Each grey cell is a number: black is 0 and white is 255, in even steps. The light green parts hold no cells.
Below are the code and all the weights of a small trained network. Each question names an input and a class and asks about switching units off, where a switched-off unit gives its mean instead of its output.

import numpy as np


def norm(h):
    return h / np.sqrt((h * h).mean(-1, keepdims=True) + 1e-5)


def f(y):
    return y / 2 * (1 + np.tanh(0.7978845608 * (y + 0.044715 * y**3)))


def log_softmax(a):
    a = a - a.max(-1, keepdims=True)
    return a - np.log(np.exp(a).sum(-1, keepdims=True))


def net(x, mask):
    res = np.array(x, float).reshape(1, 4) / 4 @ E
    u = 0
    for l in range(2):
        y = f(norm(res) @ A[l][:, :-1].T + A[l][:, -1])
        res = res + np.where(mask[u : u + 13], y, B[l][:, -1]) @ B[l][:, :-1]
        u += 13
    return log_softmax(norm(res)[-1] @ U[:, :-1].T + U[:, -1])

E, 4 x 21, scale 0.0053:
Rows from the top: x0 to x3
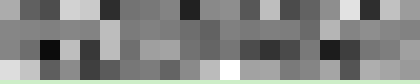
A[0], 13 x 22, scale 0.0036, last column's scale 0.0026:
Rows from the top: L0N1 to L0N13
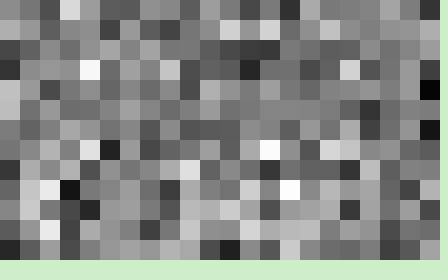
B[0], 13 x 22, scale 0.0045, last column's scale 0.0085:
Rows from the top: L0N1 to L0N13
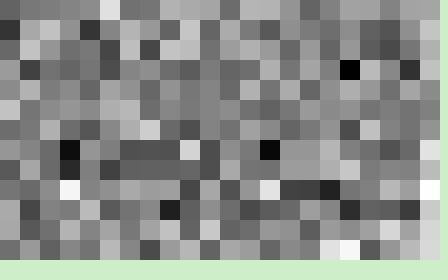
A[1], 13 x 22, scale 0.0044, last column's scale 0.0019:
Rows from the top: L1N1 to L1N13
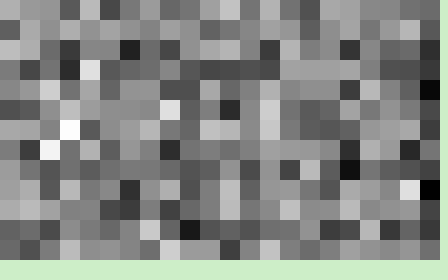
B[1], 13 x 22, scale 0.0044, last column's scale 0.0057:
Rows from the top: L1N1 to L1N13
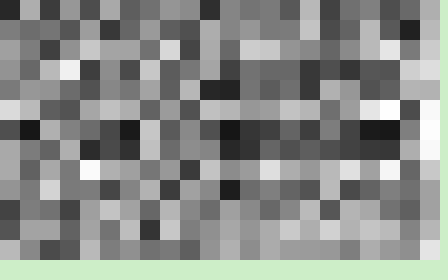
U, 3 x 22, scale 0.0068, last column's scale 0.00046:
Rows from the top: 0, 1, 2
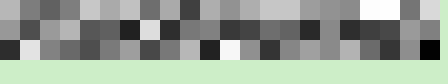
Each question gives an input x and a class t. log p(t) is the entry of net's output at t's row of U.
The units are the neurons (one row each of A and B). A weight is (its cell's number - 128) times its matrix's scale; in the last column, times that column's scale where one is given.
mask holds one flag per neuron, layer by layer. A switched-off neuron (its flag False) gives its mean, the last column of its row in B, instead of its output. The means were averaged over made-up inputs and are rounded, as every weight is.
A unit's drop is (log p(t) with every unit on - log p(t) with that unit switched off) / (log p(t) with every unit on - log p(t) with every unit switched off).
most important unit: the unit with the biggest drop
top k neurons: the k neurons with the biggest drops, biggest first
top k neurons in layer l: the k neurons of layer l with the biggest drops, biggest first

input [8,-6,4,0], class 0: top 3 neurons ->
L1N6, L0N4, L1N8
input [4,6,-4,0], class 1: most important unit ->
L0N13
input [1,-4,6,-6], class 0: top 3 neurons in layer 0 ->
L0N8, L0N4, L0N2
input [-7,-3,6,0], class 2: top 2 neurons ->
L0N13, L0N4
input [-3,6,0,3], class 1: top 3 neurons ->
L0N8, L1N8, L0N10
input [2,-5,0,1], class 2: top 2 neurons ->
L0N10, L0N2
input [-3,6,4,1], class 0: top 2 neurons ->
L1N3, L0N11
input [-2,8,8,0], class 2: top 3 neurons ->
L0N4, L0N3, L1N6
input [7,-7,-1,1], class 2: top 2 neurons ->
L0N11, L0N2
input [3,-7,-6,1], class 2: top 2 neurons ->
L0N8, L0N11
